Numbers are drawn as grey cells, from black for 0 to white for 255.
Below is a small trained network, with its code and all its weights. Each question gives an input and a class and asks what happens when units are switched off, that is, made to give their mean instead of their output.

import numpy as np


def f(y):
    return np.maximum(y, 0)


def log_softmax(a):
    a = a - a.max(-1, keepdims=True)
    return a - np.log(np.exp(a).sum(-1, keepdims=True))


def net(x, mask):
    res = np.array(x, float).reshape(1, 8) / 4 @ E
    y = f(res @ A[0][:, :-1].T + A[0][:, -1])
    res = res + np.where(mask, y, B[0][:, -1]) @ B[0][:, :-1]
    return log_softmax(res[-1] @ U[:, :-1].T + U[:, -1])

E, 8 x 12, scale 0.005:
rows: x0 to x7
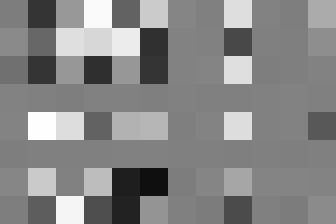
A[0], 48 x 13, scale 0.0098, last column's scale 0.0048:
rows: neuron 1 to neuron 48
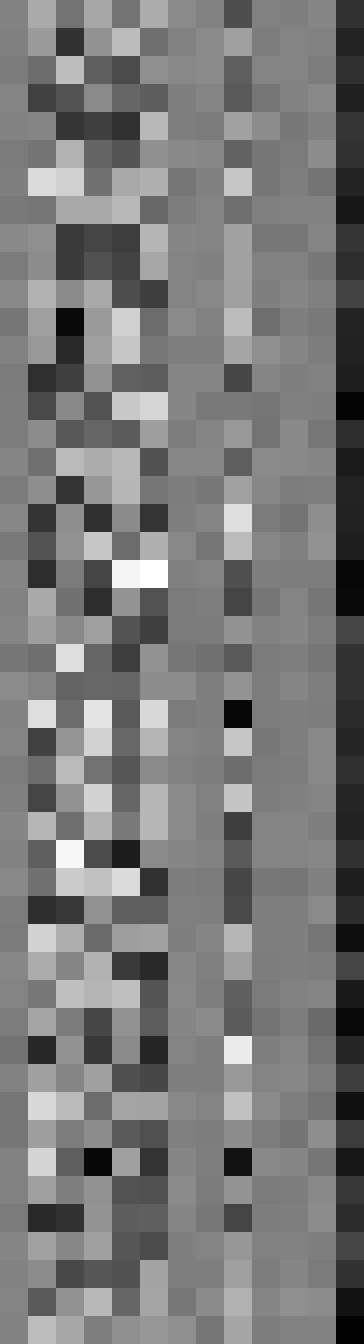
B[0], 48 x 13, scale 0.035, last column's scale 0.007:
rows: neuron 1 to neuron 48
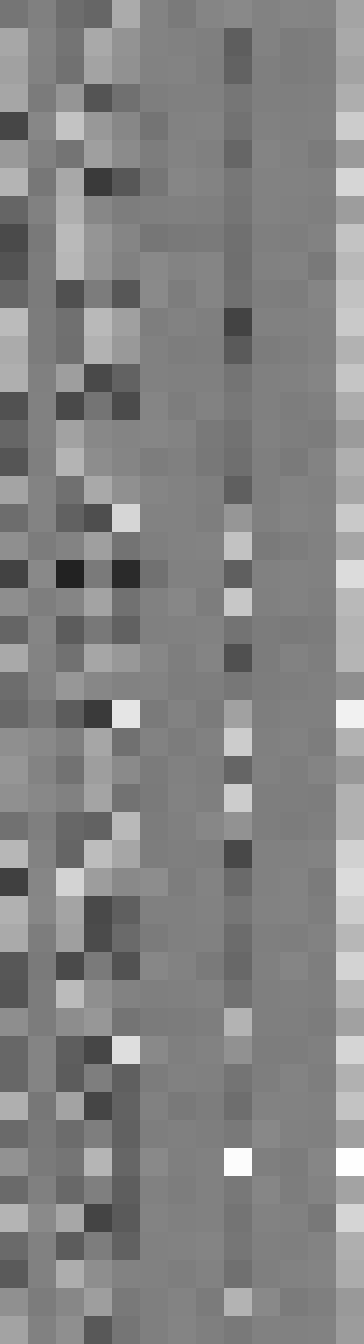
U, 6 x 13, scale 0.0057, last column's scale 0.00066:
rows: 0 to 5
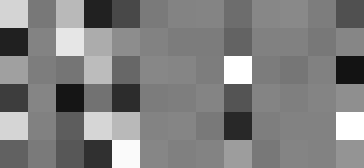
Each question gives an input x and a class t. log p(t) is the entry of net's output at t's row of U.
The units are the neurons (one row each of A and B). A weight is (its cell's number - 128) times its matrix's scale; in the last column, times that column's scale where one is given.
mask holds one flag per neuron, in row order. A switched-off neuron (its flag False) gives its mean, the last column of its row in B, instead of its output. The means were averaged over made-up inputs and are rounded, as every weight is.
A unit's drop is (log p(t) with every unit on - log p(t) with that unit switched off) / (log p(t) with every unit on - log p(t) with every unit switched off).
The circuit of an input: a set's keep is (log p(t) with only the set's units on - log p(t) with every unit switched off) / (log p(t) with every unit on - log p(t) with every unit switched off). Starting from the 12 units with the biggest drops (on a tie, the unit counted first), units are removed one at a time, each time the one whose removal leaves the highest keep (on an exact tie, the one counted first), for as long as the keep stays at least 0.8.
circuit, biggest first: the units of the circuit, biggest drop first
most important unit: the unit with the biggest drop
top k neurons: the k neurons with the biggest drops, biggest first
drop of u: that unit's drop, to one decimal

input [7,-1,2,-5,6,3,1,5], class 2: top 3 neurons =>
[neuron 27; neuron 29; neuron 20]
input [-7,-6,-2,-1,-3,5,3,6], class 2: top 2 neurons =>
[neuron 42; neuron 22]
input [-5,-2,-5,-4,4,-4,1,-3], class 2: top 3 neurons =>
[neuron 42; neuron 38; neuron 19]
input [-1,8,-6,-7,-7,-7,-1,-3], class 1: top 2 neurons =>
[neuron 32; neuron 36]
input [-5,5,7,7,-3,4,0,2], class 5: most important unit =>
neuron 38
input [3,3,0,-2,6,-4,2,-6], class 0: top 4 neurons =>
[neuron 7; neuron 40; neuron 31; neuron 34]
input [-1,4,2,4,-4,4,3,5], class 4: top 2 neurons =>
[neuron 31; neuron 7]
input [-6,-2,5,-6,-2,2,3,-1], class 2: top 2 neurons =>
[neuron 42; neuron 26]
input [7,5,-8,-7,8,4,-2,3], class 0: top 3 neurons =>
[neuron 7; neuron 40; neuron 34]
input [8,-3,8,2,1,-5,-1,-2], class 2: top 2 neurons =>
[neuron 27; neuron 29]
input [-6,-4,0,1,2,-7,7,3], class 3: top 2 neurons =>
[neuron 35; neuron 11]
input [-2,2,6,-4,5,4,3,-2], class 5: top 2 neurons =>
[neuron 38; neuron 19]
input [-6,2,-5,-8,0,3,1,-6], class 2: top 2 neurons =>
[neuron 42; neuron 31]
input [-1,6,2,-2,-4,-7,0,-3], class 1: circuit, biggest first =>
[neuron 32]
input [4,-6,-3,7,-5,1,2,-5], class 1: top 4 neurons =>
[neuron 5; neuron 9; neuron 10; neuron 7]
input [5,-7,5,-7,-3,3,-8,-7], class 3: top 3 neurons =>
[neuron 21; neuron 15; neuron 32]
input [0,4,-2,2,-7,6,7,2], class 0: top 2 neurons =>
[neuron 44; neuron 33]
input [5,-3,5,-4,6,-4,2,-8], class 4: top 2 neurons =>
[neuron 12; neuron 13]
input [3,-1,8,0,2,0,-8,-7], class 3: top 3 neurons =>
[neuron 21; neuron 15; neuron 26]
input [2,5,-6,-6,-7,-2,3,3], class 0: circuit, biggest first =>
[neuron 44]
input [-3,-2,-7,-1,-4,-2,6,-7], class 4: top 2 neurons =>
[neuron 12; neuron 13]
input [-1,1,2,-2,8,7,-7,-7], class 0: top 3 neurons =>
[neuron 7; neuron 40; neuron 34]
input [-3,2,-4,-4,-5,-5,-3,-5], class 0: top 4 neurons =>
[neuron 44; neuron 31; neuron 33; neuron 14]
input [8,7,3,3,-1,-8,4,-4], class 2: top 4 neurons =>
[neuron 27; neuron 29; neuron 20; neuron 47]
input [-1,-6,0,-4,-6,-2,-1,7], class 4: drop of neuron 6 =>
0.2
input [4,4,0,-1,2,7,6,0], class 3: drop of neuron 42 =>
0.1
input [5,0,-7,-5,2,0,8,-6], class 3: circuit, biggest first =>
[neuron 35]
